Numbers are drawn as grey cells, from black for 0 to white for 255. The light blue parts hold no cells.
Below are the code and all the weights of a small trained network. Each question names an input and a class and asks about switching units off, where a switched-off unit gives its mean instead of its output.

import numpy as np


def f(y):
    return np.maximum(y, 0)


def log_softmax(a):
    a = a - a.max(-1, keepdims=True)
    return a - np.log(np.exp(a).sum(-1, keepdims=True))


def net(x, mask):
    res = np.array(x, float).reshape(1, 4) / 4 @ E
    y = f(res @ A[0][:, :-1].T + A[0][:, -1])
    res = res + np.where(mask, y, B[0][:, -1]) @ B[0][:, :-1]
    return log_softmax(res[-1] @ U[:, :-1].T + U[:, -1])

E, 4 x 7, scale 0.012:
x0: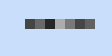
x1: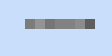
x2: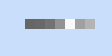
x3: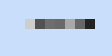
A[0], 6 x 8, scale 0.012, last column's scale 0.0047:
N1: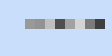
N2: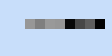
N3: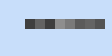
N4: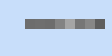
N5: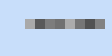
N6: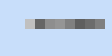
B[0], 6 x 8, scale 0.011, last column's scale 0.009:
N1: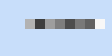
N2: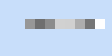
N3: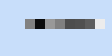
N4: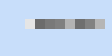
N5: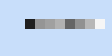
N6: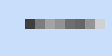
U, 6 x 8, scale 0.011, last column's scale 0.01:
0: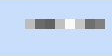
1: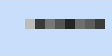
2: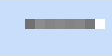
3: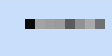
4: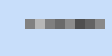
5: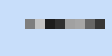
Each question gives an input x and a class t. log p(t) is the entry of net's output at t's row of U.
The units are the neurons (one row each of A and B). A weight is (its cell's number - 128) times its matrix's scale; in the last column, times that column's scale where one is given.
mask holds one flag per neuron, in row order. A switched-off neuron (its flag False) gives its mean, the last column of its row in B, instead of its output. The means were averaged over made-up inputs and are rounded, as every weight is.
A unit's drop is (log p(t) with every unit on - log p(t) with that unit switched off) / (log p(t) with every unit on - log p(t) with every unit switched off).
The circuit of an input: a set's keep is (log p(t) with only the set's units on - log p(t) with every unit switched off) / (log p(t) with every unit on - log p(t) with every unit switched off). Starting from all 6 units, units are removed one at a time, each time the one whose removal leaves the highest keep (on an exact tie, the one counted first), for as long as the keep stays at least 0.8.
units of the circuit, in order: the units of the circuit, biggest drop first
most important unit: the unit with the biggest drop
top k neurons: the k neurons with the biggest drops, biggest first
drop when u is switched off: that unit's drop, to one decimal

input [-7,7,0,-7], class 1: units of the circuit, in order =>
N1
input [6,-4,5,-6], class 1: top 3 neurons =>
N3; N2; N5
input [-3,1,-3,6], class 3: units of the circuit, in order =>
N5; N6
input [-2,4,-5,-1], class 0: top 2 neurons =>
N2; N5
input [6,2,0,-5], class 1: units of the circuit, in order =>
N3; N5
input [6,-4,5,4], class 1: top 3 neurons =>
N3; N2; N4
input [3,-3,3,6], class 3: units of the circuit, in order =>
N5; N2
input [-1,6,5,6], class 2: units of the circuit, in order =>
N2; N5
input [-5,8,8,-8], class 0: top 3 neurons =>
N5; N6; N3
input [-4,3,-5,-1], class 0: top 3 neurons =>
N2; N3; N5
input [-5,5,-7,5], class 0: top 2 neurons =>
N2; N3
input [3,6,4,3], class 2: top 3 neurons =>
N2; N5; N3
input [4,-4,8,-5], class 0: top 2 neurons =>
N4; N5
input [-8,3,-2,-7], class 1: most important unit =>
N1
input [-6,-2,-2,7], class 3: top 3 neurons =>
N5; N6; N3
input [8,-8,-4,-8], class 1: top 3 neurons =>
N3; N5; N6
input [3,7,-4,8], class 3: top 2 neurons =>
N5; N6
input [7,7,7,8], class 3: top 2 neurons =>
N5; N2
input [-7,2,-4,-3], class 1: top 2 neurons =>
N1; N5
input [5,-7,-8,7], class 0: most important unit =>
N2
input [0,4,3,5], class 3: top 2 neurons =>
N5; N2
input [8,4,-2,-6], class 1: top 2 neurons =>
N3; N5
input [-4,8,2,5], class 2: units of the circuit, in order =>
N5; N2
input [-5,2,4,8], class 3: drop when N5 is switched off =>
0.6
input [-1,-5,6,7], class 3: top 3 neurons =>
N5; N2; N6
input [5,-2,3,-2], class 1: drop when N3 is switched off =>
0.5
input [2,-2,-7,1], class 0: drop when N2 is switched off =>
0.8
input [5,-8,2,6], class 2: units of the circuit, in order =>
N5
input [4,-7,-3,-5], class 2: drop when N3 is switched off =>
0.0
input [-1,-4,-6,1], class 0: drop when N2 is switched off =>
0.6
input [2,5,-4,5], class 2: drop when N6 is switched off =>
0.1
